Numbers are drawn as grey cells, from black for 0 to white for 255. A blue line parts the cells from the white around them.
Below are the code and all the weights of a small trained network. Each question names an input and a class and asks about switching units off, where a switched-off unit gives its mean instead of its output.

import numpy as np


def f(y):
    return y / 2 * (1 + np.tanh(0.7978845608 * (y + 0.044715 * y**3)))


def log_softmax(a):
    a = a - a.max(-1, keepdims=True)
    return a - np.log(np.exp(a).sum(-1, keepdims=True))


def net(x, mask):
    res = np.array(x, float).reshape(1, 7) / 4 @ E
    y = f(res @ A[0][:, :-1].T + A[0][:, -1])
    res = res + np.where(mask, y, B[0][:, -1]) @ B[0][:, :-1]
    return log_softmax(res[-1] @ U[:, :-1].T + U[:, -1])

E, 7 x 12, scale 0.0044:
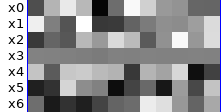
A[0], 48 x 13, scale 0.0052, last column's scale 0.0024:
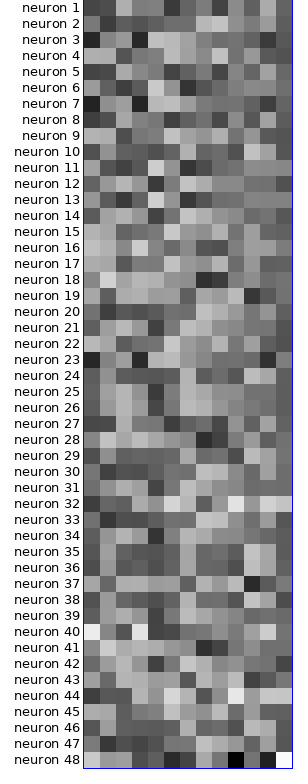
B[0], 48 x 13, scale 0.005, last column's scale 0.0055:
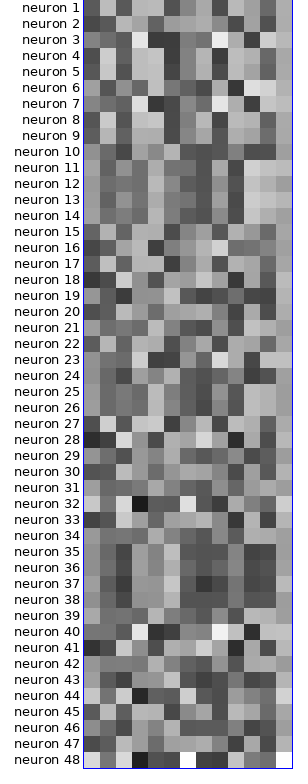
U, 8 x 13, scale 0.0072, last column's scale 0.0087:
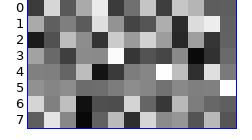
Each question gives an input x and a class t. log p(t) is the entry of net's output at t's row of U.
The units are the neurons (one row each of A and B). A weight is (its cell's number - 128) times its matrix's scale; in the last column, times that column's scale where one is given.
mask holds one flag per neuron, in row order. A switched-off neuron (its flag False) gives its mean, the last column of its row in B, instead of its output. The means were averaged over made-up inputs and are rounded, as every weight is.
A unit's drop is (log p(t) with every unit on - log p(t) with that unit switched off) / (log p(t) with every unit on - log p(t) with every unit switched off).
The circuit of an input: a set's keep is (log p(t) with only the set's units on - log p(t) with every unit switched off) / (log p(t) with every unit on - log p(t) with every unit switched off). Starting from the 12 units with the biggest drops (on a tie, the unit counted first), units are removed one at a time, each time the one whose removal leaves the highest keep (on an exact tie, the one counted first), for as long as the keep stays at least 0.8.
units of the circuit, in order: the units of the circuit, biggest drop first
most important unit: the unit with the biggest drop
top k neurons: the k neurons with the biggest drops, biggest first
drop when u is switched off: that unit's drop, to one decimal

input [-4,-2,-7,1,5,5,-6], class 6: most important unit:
neuron 48
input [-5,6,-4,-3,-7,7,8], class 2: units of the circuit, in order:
neuron 33; neuron 47
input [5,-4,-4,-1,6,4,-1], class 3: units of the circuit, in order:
neuron 37; neuron 43
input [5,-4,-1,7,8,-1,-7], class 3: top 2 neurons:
neuron 37; neuron 43
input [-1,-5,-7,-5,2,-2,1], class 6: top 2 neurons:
neuron 48; neuron 40
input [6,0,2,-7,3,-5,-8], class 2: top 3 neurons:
neuron 28; neuron 41; neuron 18
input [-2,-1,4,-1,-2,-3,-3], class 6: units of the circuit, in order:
neuron 32; neuron 44
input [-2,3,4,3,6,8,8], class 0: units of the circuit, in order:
neuron 27; neuron 8
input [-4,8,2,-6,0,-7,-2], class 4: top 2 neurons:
neuron 40; neuron 16
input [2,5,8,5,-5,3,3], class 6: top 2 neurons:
neuron 32; neuron 44
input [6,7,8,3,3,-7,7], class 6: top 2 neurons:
neuron 32; neuron 44
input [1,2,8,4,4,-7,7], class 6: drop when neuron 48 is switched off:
-0.3
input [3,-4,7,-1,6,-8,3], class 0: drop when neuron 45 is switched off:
0.1
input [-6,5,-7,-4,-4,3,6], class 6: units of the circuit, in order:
neuron 48
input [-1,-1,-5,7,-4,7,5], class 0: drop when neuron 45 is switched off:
0.0
